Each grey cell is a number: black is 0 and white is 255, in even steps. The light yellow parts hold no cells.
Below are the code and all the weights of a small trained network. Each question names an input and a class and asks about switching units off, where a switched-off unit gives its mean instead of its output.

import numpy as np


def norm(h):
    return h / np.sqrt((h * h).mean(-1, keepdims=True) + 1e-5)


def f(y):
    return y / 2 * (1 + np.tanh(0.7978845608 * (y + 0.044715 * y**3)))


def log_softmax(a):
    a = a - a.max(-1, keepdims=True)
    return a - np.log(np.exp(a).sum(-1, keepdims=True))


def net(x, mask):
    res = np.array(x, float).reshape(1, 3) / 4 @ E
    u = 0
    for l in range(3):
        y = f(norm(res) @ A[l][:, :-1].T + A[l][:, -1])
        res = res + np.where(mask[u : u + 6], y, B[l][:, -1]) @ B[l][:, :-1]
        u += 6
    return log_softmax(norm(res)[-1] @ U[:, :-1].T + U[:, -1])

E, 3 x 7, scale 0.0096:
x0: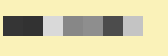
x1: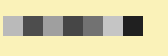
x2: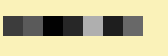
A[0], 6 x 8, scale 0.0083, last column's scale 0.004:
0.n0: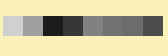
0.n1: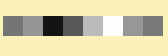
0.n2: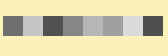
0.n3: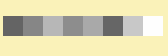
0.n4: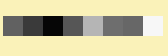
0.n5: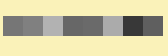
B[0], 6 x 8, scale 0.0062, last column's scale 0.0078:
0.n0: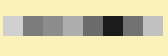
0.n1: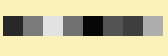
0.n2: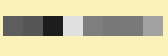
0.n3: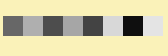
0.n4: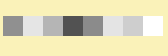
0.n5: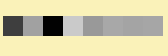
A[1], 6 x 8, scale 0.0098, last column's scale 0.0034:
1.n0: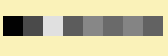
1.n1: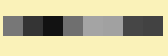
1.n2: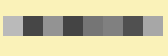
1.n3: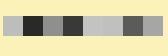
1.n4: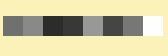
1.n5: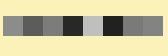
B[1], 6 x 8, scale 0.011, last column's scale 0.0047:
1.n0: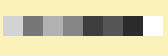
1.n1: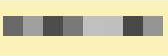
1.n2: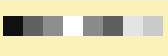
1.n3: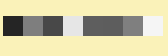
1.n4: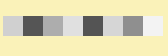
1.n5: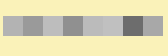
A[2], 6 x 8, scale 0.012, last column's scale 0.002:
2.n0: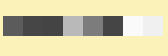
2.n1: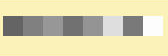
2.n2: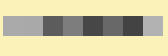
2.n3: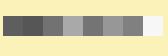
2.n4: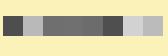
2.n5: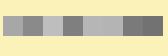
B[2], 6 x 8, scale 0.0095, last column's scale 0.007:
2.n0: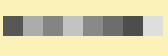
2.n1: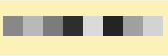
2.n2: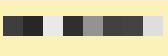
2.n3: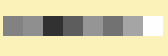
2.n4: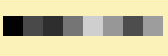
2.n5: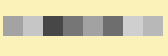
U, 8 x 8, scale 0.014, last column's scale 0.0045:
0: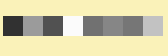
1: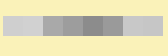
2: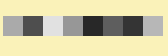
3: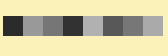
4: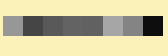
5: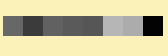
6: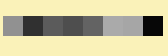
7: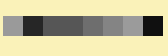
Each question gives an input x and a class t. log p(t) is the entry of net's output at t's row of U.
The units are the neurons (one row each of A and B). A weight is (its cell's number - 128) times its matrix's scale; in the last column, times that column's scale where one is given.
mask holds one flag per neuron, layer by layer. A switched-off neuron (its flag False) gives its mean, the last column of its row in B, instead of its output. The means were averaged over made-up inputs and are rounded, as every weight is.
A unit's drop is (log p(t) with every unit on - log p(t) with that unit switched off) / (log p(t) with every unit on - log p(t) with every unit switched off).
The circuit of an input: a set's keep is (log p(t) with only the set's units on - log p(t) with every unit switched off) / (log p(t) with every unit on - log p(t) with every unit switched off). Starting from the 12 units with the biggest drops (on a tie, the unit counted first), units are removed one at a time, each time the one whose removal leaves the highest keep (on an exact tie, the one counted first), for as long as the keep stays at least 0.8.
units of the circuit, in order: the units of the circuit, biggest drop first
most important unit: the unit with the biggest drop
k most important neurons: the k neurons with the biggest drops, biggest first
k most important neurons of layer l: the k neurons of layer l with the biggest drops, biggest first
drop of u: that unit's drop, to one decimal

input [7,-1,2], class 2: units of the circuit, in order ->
(1.n0)
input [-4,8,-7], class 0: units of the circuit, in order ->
(1.n3; 1.n2; 1.n0)
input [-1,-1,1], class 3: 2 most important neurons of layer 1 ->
(1.n2; 1.n0)
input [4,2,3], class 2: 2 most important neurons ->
(1.n0; 0.n5)
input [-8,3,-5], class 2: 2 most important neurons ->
(0.n4; 2.n2)
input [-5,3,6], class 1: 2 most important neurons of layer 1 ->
(1.n4; 1.n0)
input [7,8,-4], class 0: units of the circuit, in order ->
(1.n3; 2.n2)
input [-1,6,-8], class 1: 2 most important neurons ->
(0.n5; 2.n1)
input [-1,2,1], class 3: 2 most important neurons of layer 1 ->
(1.n0; 1.n4)
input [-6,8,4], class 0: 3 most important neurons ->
(1.n2; 0.n3; 1.n0)
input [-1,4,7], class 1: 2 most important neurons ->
(1.n5; 1.n4)
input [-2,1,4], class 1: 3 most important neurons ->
(0.n3; 1.n3; 0.n0)
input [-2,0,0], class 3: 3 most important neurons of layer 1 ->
(1.n4; 1.n0; 1.n5)
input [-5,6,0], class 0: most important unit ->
1.n2
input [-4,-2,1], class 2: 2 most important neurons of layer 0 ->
(0.n0; 0.n2)
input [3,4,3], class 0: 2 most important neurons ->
(1.n3; 0.n1)
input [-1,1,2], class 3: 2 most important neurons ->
(0.n4; 1.n4)
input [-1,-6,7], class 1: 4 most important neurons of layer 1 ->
(1.n4; 1.n3; 1.n2; 1.n5)
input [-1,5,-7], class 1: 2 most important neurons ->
(0.n5; 2.n1)
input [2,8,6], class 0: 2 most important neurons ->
(1.n3; 1.n2)
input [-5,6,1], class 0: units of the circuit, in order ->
(1.n2)
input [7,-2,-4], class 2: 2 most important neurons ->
(1.n0; 0.n4)
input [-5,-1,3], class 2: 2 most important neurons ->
(0.n0; 0.n1)
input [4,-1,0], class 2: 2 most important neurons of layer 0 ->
(0.n5; 0.n4)
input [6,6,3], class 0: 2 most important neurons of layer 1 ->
(1.n3; 1.n2)
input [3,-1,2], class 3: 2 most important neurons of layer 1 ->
(1.n4; 1.n5)
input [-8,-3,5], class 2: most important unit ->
0.n1
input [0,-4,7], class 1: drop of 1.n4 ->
0.9
